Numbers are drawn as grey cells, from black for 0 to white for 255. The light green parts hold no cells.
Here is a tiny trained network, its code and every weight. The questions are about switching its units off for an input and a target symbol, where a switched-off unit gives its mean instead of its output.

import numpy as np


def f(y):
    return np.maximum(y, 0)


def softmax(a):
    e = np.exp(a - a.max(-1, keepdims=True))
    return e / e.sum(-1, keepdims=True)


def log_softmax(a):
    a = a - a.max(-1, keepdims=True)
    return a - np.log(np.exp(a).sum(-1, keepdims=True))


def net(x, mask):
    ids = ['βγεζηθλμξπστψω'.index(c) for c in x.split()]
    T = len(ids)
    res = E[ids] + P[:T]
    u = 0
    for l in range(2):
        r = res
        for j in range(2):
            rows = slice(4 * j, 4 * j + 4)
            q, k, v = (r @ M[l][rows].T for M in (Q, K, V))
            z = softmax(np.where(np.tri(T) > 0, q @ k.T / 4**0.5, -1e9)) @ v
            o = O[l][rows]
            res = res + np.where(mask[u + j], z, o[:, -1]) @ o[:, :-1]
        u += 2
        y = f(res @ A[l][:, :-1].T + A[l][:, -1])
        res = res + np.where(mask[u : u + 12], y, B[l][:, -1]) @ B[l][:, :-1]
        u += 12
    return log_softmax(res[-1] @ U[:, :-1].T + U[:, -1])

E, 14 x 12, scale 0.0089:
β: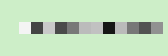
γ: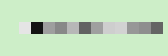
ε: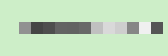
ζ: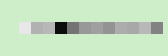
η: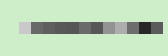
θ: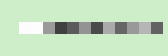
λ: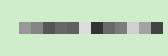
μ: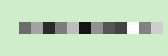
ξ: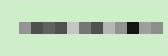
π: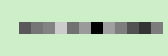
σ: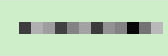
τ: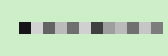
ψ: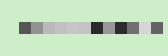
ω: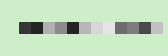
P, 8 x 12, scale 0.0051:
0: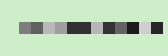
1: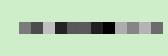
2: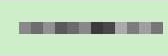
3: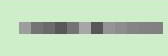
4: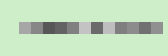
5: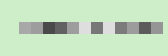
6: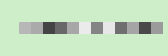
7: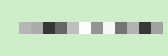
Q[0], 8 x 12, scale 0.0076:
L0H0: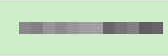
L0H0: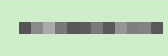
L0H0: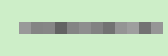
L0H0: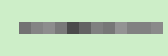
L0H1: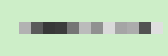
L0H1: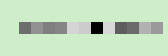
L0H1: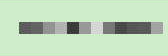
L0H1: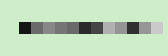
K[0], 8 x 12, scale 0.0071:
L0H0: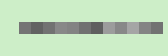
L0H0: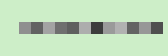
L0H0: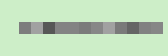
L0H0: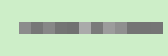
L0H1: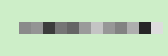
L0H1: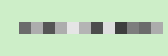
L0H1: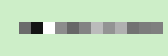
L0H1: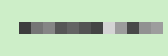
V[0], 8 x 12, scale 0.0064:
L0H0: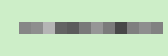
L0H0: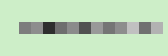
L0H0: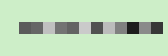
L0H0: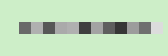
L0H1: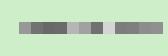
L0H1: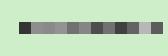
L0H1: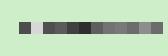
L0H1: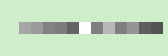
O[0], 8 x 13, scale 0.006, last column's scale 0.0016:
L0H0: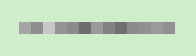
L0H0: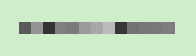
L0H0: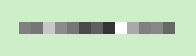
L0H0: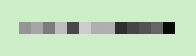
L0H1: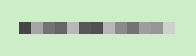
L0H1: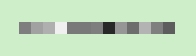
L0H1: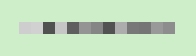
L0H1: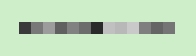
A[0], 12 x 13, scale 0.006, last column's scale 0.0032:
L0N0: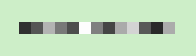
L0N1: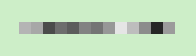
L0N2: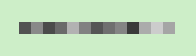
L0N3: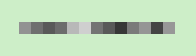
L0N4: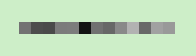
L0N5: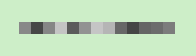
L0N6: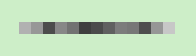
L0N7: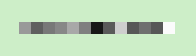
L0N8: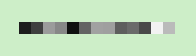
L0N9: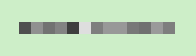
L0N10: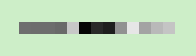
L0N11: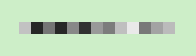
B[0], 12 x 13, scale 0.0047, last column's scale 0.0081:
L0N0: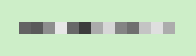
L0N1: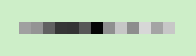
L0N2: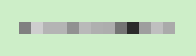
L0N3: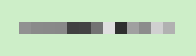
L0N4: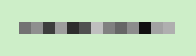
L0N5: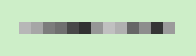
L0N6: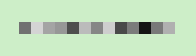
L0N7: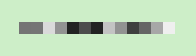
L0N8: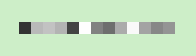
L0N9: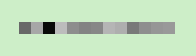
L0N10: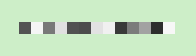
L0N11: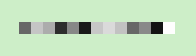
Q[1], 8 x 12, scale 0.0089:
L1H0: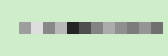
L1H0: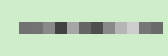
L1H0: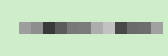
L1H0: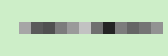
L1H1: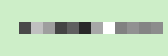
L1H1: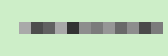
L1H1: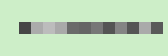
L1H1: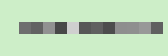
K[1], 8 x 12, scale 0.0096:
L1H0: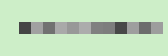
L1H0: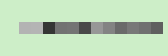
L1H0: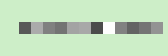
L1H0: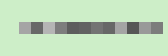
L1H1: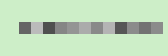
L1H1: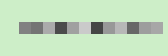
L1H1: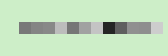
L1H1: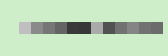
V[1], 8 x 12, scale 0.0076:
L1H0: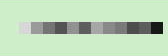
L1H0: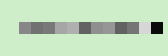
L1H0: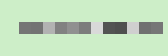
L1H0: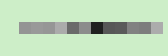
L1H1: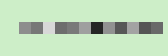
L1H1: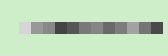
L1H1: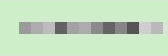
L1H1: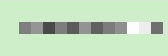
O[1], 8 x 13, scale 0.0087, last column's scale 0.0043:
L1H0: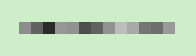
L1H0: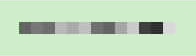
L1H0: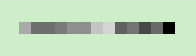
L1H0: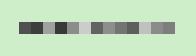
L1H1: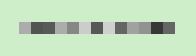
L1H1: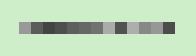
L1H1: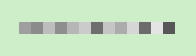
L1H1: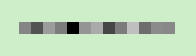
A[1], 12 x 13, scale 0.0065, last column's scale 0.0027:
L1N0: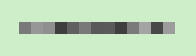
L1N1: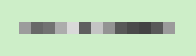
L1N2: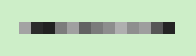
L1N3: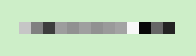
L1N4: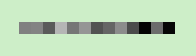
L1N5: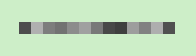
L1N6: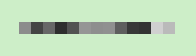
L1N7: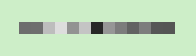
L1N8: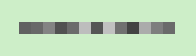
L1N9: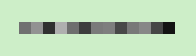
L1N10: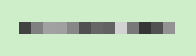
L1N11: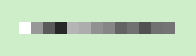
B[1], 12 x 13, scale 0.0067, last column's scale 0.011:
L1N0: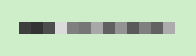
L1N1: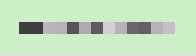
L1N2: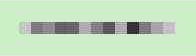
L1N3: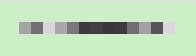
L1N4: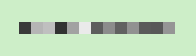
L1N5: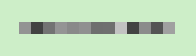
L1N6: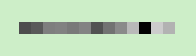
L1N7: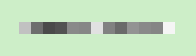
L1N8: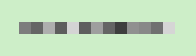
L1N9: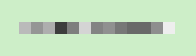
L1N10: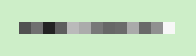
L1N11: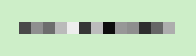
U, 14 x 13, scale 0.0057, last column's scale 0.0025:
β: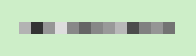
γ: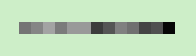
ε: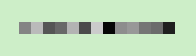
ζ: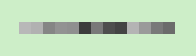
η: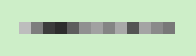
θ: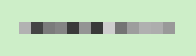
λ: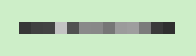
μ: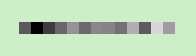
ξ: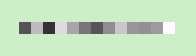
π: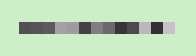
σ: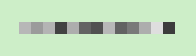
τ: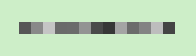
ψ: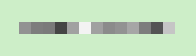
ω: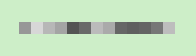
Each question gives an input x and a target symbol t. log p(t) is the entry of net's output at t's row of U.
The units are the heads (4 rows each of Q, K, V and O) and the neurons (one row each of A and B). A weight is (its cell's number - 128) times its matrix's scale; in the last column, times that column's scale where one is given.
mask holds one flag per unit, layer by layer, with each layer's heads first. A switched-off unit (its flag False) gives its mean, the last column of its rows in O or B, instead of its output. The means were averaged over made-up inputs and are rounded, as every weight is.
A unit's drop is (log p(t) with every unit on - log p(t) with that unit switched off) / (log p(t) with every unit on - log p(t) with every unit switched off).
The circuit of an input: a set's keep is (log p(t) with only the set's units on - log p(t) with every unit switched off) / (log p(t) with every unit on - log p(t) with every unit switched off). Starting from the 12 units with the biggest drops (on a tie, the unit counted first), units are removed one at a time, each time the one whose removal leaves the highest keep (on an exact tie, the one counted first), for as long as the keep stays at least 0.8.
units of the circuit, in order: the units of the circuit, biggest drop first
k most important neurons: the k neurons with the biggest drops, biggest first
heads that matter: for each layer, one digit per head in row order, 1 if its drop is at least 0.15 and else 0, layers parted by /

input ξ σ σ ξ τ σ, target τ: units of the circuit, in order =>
[L1H0 L0H0]
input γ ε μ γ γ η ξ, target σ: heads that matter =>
11 / 11
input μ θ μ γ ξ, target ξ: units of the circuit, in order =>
[L0H0 L1H1 L1H0]
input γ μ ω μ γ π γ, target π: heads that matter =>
10 / 11
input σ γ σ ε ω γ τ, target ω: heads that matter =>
11 / 10
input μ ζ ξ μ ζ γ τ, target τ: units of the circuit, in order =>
[L1H0 L0N11]
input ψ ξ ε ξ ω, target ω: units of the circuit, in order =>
[L1H0 L0N8]
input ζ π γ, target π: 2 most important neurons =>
[L0N10 L0N7]
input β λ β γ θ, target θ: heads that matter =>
00 / 01
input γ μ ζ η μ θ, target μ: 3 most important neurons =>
[L0N11 L0N10 L1N6]
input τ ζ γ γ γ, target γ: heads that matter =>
11 / 10
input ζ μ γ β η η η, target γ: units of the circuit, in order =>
[L0N10 L1H0 L1N3 L1N4]
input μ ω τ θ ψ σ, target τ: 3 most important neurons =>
[L0N11 L0N2 L0N5]
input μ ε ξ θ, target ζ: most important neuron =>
[L1N3]
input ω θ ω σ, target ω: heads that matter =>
10 / 10
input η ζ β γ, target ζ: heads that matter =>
11 / 11
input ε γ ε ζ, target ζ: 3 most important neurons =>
[L1N3 L0N11 L0N10]
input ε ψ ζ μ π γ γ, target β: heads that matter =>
10 / 10
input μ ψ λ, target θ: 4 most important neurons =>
[L0N11 L0N10 L1N11 L0N3]
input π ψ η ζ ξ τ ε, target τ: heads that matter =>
00 / 11
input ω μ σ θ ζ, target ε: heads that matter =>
00 / 11
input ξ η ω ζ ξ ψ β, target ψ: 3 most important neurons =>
[L0N11 L0N10 L0N7]
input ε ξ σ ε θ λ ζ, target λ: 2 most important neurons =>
[L0N10 L1N0]
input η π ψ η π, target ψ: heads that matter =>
01 / 11
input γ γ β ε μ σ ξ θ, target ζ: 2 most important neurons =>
[L0N10 L0N1]
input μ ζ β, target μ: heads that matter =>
01 / 01
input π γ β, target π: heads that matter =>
10 / 11
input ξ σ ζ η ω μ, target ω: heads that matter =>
00 / 10
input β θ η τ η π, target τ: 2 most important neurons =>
[L0N11 L0N2]
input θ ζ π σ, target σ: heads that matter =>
00 / 11
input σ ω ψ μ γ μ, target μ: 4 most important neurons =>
[L0N10 L0N11 L1N6 L0N3]
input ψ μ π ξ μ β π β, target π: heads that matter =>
11 / 11
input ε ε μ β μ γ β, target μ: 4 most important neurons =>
[L0N3 L1N6 L0N6 L0N11]
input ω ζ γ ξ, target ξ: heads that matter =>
11 / 10
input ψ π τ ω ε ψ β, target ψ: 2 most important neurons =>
[L0N10 L0N11]
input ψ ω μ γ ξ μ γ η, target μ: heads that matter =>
11 / 10
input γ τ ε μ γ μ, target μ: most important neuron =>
[L0N10]
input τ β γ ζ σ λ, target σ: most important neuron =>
[L0N1]
